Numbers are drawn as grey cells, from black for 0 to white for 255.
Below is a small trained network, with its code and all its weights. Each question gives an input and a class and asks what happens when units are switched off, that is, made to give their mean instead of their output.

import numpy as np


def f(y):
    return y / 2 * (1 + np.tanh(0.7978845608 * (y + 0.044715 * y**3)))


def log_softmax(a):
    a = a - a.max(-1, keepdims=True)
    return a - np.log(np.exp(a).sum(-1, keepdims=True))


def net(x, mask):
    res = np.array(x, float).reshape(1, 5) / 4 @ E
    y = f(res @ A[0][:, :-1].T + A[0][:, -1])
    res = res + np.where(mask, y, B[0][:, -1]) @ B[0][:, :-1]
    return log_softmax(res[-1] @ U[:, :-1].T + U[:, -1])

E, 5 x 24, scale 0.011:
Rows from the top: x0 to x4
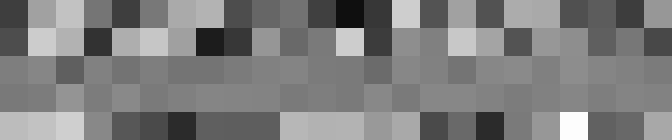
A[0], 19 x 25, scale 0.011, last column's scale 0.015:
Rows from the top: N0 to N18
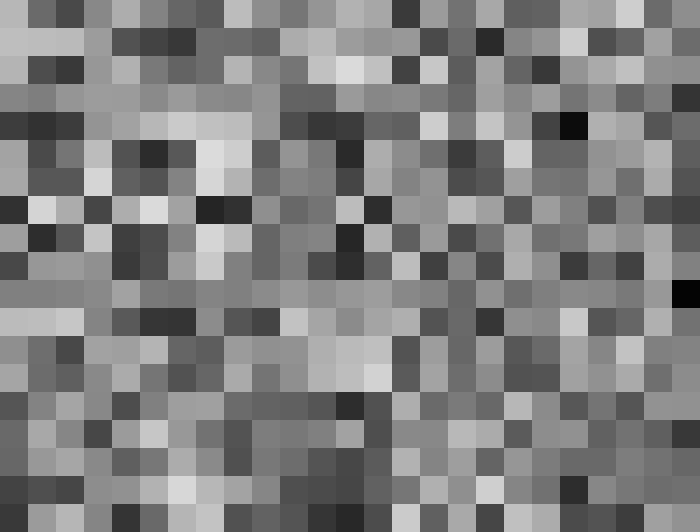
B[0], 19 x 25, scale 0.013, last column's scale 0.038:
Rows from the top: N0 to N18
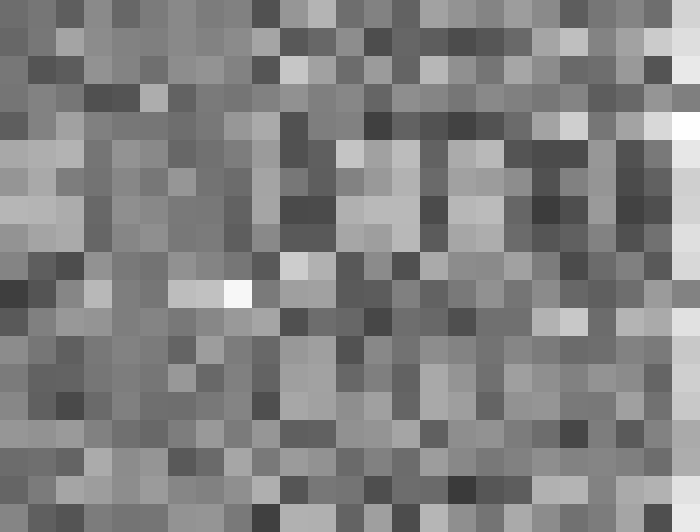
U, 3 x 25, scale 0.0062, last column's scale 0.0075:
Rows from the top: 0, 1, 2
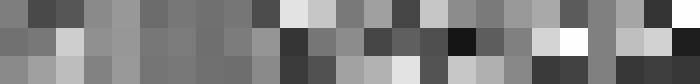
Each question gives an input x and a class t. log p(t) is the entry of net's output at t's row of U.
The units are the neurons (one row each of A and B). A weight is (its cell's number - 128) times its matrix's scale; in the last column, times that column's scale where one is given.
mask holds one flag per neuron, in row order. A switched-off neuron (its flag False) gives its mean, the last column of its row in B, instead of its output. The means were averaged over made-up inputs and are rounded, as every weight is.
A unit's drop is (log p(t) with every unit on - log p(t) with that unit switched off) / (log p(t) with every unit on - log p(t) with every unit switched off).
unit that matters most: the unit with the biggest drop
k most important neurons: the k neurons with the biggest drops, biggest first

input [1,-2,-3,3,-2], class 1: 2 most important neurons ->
(N7, N2)
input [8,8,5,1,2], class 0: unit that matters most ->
N18
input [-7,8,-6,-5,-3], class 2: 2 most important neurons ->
(N7, N15)
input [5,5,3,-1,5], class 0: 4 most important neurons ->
(N4, N18, N17, N5)
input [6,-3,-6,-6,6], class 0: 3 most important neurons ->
(N9, N18, N4)
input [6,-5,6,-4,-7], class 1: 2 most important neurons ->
(N4, N17)
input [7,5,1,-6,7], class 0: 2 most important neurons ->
(N18, N4)
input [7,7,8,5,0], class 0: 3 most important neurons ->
(N18, N5, N14)
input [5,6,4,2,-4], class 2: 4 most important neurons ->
(N7, N15, N2, N13)
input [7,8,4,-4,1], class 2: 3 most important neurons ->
(N7, N15, N2)
